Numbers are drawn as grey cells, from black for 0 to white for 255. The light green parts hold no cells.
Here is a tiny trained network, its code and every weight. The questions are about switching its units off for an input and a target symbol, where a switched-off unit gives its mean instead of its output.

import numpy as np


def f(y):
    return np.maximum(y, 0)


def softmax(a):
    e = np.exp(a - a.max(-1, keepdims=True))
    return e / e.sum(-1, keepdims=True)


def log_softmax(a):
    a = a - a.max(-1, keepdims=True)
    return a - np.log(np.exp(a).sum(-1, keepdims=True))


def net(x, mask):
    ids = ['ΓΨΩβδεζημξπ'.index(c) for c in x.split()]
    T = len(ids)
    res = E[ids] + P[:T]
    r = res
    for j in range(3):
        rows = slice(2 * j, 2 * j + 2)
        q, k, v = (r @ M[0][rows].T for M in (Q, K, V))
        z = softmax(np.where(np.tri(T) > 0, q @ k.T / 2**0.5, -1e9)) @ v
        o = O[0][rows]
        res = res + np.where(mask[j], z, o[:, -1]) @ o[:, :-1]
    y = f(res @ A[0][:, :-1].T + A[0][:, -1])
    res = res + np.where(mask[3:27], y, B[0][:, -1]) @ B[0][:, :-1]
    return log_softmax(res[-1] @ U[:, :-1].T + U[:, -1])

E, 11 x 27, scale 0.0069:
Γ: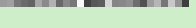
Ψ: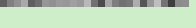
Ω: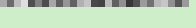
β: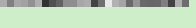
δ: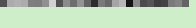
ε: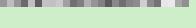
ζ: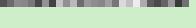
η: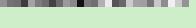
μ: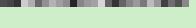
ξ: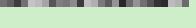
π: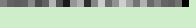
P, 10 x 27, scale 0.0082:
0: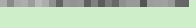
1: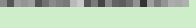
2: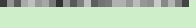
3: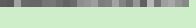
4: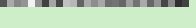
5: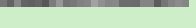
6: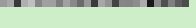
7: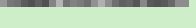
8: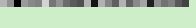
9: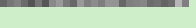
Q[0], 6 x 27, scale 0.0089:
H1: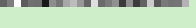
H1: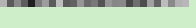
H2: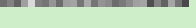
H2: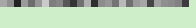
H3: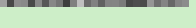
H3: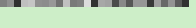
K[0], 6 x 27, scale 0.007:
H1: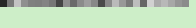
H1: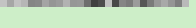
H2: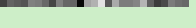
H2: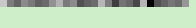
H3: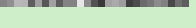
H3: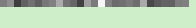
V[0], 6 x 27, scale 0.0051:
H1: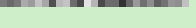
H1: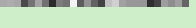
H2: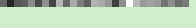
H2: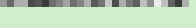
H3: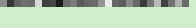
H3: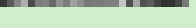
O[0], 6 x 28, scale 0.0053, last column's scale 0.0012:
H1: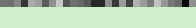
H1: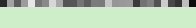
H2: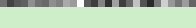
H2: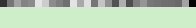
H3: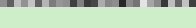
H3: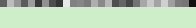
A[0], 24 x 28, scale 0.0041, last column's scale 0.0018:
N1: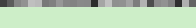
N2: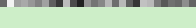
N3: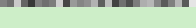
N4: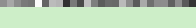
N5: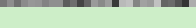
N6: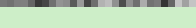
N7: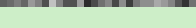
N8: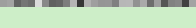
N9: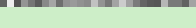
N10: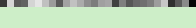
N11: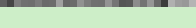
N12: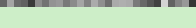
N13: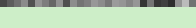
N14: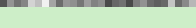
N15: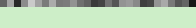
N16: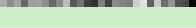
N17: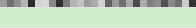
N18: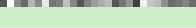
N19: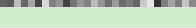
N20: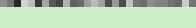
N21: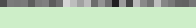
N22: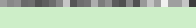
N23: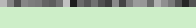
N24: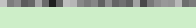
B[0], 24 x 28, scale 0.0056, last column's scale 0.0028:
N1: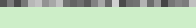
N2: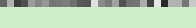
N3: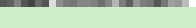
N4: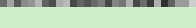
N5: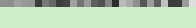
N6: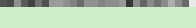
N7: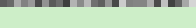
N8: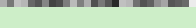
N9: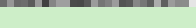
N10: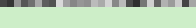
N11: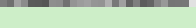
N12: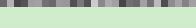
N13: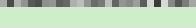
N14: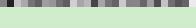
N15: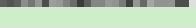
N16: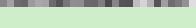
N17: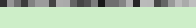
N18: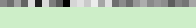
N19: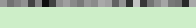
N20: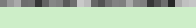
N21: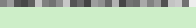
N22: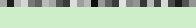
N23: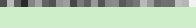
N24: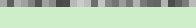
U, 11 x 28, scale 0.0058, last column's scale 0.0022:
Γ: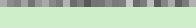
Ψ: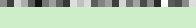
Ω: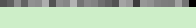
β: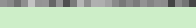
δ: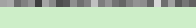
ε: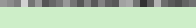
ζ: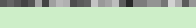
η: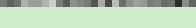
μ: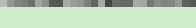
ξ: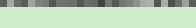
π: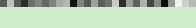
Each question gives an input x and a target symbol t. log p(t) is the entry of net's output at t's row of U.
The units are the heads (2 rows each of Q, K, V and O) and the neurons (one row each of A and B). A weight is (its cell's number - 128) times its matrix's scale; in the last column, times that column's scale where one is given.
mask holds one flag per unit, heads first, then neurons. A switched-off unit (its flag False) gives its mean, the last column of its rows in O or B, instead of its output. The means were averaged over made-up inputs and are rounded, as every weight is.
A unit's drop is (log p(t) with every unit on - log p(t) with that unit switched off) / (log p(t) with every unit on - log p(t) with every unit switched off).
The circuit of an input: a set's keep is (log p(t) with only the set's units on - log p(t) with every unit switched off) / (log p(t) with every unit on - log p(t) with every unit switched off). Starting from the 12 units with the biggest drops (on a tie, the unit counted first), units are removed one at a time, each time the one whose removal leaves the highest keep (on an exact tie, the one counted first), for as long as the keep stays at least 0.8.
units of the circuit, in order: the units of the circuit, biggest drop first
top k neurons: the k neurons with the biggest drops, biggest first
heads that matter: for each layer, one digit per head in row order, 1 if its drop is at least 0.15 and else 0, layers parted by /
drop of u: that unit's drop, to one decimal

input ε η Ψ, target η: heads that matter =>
011
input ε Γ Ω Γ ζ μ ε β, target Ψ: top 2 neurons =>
(N13, N21)
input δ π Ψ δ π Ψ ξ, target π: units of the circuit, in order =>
(H2, N23)
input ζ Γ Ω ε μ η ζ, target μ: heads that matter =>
110
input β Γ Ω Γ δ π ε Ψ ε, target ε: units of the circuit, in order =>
(H3, N8, N4)
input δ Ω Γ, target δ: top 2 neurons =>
(N2, N18)
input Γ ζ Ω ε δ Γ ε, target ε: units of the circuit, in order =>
(H3, N4, N8, H2)
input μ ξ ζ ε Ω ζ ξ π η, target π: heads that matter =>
111
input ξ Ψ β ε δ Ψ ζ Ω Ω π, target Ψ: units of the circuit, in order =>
(N21, N7)
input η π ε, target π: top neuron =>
(N17)
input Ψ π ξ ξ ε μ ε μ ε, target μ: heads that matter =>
100
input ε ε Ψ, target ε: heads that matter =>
001
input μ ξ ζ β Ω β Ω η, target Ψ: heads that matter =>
000
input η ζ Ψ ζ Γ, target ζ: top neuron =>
(N10)
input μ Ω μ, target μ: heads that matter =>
100
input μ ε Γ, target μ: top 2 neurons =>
(N21, N16)
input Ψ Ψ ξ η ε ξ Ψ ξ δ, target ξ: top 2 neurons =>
(N7, N23)
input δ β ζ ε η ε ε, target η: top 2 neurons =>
(N1, N14)
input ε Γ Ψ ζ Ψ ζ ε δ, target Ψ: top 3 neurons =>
(N13, N21, N23)
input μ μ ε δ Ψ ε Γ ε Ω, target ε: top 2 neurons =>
(N8, N4)
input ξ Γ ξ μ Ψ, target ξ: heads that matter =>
110
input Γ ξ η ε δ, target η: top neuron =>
(N1)
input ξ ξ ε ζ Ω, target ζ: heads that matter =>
011
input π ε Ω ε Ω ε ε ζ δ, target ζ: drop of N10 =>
0.2
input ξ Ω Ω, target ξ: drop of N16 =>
0.1
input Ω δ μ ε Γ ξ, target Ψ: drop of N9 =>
0.1
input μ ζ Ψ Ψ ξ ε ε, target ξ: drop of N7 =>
0.2
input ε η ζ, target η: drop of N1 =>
0.3
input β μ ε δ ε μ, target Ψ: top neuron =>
(N13)
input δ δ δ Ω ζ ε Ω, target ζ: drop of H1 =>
0.1
